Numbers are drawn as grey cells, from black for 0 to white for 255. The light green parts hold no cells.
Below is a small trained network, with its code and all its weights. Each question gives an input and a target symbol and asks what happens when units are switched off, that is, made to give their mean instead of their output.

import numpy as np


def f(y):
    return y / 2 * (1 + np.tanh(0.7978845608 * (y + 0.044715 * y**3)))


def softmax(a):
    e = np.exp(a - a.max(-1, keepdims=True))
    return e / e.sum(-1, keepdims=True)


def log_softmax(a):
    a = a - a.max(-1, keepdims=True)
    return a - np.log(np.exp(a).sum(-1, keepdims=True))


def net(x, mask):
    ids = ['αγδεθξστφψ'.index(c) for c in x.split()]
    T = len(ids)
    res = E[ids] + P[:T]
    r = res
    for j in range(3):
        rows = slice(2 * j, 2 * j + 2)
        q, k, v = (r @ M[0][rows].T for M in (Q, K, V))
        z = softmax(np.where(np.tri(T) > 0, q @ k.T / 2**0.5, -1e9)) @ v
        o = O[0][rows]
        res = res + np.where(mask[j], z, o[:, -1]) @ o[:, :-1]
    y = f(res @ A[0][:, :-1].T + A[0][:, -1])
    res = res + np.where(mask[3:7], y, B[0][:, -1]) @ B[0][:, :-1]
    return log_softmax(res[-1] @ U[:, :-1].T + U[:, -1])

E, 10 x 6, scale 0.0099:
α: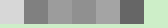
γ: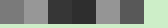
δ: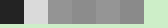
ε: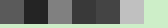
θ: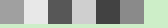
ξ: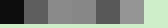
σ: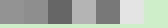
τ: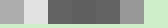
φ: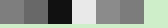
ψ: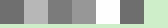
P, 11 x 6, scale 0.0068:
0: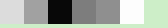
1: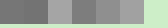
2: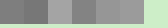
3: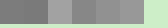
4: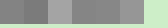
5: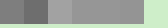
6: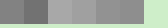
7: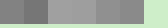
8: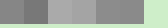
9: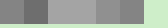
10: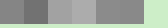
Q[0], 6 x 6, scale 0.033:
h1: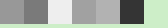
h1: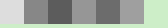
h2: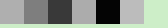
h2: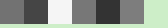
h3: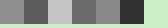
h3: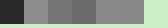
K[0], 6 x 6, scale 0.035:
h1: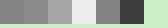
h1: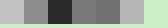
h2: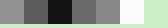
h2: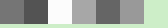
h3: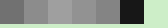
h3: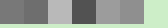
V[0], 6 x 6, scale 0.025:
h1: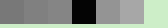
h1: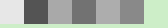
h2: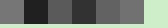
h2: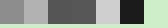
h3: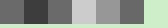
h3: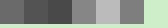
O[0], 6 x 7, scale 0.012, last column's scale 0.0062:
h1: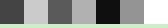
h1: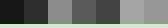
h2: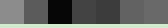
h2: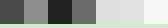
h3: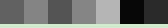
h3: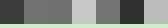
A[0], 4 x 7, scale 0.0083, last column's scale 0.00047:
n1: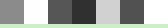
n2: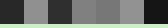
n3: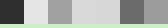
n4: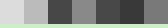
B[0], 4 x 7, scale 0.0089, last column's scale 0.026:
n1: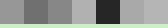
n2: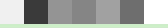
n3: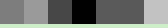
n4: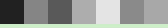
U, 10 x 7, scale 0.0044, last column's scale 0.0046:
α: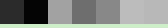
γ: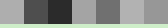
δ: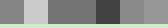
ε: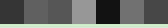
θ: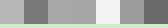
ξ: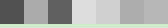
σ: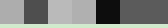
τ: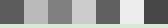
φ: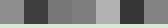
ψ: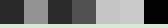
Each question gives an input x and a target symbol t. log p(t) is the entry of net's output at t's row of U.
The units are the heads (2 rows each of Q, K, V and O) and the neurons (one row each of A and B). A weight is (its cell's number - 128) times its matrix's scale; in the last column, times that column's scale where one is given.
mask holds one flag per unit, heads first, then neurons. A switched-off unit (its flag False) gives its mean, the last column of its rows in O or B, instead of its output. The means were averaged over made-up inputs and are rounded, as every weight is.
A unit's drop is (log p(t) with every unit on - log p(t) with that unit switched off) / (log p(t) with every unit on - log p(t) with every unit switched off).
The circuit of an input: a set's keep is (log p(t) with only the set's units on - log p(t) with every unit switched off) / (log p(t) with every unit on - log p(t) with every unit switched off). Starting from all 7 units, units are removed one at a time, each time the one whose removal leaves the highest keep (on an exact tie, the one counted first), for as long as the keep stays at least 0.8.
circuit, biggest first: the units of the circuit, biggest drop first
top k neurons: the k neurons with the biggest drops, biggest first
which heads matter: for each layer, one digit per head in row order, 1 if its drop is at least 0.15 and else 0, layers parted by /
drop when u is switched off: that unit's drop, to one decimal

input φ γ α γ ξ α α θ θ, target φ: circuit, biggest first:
[h3, h1]
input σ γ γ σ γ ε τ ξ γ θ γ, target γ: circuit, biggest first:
[h2, n2, h1]
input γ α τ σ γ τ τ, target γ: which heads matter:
010
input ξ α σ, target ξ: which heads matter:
110
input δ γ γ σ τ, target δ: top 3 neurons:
[n3, n2, n4]
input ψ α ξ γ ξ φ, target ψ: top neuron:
[n3]
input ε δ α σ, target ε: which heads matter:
010
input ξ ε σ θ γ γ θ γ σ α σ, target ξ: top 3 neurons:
[n4, n2, n3]
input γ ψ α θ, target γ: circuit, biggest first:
[h2, n2]
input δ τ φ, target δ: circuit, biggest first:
[n3, h2, h1]
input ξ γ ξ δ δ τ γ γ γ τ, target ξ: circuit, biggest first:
[n4, h2, h1, n2]
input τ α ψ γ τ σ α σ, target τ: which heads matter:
001
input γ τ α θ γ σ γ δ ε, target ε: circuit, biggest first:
[h2, n4, n2]
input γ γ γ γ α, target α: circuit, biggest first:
[h1]
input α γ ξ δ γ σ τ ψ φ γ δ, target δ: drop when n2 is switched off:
0.1
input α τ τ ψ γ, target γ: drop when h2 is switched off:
1.2
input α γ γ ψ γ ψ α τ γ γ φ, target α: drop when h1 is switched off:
1.0
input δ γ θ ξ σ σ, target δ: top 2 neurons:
[n3, n2]
